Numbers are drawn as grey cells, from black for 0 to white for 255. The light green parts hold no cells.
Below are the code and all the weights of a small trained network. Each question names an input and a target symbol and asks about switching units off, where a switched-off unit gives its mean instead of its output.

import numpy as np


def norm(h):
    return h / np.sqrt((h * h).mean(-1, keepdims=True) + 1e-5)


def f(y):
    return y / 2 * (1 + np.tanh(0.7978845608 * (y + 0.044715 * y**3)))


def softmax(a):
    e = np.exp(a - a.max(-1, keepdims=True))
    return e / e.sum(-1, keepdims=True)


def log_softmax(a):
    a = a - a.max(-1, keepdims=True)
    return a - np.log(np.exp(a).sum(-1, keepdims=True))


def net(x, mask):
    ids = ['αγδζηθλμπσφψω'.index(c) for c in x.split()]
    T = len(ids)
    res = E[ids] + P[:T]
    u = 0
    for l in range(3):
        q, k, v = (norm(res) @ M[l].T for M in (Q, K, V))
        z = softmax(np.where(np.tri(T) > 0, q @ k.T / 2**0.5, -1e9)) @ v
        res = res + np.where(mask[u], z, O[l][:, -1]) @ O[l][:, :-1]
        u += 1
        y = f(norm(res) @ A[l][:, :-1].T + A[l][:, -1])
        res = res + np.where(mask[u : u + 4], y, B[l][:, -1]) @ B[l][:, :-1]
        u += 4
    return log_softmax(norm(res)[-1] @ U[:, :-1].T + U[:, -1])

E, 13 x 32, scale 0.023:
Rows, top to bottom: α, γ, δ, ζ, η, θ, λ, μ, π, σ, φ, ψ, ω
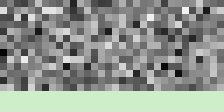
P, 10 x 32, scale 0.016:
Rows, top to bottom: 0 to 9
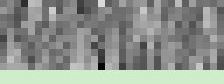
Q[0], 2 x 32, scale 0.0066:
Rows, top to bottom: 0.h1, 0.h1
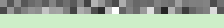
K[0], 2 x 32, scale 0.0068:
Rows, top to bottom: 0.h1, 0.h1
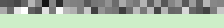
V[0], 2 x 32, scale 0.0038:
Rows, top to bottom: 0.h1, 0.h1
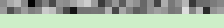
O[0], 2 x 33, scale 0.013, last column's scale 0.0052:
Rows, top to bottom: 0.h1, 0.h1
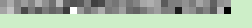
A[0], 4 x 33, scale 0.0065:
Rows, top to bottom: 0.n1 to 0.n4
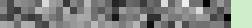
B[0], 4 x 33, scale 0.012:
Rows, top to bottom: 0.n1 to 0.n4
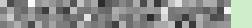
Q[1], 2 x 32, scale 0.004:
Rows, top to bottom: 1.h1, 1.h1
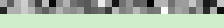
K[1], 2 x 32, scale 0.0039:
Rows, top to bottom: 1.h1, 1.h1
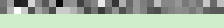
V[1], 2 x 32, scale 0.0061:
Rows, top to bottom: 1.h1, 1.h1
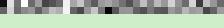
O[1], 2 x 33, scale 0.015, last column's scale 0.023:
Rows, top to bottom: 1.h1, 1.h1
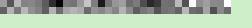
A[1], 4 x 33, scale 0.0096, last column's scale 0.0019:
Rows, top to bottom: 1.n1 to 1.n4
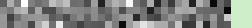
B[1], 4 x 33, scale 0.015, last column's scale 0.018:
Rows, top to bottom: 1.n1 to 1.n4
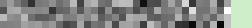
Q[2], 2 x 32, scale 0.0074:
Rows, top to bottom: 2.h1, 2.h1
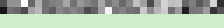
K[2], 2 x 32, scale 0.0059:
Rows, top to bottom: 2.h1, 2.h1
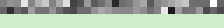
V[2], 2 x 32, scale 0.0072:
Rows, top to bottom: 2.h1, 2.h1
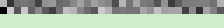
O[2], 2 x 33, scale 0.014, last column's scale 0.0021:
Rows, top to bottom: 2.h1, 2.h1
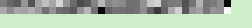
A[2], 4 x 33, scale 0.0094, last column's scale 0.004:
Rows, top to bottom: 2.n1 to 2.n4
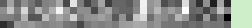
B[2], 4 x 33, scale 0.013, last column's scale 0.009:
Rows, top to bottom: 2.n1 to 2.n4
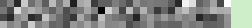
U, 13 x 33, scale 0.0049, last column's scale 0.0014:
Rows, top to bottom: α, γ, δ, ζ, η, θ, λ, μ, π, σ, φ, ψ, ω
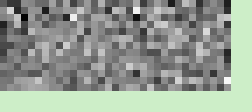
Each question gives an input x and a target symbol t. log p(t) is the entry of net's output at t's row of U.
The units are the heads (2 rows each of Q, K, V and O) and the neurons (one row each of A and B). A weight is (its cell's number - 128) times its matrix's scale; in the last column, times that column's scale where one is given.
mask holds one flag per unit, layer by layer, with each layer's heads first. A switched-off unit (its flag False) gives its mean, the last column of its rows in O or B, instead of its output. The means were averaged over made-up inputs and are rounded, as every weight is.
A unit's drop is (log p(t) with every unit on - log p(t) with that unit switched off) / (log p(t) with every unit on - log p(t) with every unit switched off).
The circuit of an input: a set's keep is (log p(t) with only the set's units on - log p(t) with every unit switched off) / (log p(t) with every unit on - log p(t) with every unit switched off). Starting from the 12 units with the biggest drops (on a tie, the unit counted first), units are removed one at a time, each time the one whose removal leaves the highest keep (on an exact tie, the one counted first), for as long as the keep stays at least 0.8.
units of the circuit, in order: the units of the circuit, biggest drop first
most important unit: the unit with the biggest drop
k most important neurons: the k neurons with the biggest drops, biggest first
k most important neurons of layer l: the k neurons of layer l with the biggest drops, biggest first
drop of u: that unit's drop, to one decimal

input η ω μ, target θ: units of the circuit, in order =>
1.h1; 1.n1
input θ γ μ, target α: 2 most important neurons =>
2.n1; 0.n2
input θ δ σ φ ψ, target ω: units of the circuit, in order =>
1.h1; 1.n4
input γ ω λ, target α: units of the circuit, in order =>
1.h1; 2.n1; 0.h1; 1.n4
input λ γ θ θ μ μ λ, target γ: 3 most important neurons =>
1.n2; 1.n4; 2.n1
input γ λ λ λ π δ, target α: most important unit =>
1.h1
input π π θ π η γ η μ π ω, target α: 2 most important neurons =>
2.n1; 1.n2
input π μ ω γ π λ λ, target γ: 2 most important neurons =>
1.n2; 2.n1
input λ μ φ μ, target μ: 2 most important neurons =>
1.n2; 0.n3
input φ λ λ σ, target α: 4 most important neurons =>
1.n2; 1.n4; 2.n1; 0.n2
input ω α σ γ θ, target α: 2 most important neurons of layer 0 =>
0.n2; 0.n1
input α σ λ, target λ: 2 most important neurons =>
1.n2; 0.n2
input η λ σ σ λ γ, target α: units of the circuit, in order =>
0.h1; 2.h1; 2.n1; 1.h1
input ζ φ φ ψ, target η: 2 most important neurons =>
1.n2; 2.n1
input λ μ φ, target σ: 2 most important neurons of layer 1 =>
1.n2; 1.n3
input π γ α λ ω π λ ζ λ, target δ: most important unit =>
0.h1
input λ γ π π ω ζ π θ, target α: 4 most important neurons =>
2.n1; 1.n2; 0.n2; 1.n4
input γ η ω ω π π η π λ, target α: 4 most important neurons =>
1.n2; 2.n1; 1.n4; 0.n2
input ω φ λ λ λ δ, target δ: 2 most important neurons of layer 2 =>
2.n4; 2.n1
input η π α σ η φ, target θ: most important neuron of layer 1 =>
1.n1
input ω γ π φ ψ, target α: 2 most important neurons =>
2.n1; 1.n2
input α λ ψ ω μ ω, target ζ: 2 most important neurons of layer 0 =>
0.n4; 0.n2
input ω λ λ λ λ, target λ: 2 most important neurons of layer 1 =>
1.n2; 1.n4
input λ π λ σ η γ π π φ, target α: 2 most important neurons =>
1.n2; 2.n1
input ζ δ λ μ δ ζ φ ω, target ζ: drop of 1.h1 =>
0.7
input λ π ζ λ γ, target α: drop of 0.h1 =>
1.3
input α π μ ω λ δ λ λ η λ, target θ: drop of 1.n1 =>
0.3
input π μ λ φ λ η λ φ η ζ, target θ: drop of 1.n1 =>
0.3
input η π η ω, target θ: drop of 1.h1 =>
1.1
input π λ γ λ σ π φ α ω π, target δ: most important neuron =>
1.n3
